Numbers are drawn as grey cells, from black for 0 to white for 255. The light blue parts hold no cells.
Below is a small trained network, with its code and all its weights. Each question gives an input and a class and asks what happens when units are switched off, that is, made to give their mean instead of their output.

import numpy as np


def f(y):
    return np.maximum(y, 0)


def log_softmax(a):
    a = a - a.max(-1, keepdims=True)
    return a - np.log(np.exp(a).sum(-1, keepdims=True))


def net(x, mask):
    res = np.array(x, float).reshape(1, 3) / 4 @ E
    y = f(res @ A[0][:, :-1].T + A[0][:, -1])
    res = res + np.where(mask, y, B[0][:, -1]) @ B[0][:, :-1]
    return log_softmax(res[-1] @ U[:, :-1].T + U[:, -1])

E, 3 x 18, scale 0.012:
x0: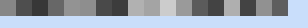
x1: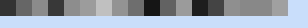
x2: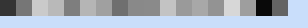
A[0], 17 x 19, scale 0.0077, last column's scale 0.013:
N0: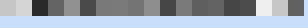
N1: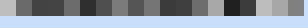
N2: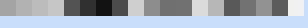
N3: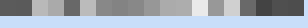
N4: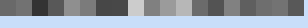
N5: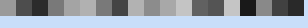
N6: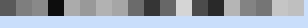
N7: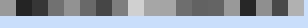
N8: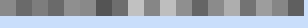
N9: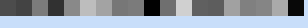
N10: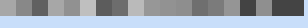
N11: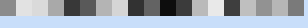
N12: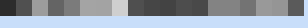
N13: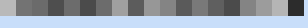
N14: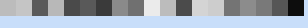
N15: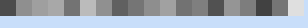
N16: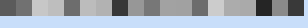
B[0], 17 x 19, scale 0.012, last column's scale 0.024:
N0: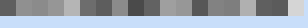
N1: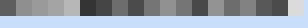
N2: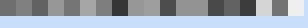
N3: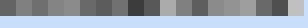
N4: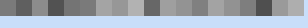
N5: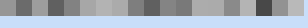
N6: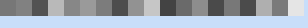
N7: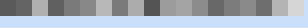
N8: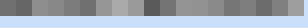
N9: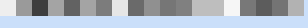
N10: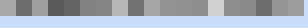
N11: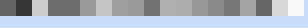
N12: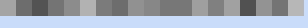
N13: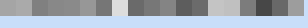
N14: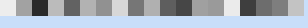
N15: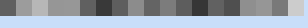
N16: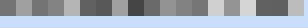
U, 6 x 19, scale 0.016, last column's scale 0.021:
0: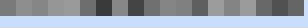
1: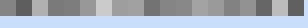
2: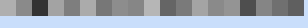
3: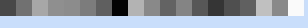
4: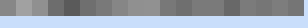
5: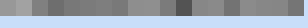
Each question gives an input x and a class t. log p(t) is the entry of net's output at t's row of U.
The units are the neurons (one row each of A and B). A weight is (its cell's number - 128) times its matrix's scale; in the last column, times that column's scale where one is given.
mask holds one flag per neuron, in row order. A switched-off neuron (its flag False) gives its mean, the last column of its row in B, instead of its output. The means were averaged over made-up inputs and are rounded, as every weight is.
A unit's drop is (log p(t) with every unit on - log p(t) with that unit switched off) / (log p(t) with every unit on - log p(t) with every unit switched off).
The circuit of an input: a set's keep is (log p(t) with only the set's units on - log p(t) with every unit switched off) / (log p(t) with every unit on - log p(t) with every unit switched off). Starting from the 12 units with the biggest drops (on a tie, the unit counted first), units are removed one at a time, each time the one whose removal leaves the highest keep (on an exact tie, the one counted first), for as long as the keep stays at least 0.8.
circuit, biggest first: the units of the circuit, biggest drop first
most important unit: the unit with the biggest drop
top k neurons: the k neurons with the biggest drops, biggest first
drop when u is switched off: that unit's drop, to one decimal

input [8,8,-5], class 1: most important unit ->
N7
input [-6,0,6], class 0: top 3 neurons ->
N16, N3, N7
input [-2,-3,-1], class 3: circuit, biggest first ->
N9, N2
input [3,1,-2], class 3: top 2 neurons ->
N11, N9
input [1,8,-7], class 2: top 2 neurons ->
N6, N9
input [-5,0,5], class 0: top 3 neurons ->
N16, N7, N3
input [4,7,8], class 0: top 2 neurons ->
N16, N15
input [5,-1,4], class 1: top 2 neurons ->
N1, N0
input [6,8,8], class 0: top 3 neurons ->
N15, N16, N3
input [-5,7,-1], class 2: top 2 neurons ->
N6, N9
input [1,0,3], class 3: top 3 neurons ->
N9, N14, N0
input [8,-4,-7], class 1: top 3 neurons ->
N7, N5, N4
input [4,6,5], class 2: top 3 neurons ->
N9, N6, N1
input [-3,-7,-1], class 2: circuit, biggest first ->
N14
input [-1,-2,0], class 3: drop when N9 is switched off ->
0.1
